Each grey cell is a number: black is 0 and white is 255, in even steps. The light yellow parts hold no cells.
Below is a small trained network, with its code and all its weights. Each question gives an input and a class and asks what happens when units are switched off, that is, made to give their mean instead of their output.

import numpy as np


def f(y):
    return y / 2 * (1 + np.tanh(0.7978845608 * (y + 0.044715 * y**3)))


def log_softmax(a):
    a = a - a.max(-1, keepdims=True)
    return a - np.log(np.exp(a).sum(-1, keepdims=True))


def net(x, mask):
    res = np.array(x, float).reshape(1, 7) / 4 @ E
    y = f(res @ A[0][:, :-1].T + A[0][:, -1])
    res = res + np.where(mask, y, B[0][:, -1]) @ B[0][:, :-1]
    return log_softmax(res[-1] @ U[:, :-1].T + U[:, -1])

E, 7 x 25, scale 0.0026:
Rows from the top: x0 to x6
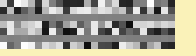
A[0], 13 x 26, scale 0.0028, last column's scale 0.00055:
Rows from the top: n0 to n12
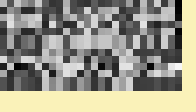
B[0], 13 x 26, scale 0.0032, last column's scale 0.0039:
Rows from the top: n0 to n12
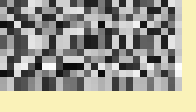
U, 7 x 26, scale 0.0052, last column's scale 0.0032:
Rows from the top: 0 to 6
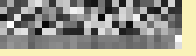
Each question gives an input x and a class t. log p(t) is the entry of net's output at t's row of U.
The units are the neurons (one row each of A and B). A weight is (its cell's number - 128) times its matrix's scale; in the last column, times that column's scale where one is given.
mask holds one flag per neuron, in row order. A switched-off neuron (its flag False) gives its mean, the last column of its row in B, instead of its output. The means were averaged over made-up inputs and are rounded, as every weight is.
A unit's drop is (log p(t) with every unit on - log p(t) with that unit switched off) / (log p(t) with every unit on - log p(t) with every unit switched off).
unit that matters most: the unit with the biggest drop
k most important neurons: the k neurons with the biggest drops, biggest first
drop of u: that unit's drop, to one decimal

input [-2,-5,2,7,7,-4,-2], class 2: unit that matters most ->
n3
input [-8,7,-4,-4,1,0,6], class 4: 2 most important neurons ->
(n9 n0)
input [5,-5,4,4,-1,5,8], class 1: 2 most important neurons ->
(n8 n9)
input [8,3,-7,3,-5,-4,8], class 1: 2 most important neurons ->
(n8 n9)
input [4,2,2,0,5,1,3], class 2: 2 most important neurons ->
(n3 n9)
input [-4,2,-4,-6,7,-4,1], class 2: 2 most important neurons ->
(n3 n2)
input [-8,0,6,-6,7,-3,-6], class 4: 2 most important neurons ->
(n9 n10)
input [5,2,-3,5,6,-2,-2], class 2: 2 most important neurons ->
(n3 n9)
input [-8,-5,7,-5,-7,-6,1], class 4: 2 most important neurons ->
(n9 n3)
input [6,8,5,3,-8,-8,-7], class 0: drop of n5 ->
0.5
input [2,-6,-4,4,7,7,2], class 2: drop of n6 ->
0.2
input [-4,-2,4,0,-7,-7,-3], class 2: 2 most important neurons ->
(n10 n8)
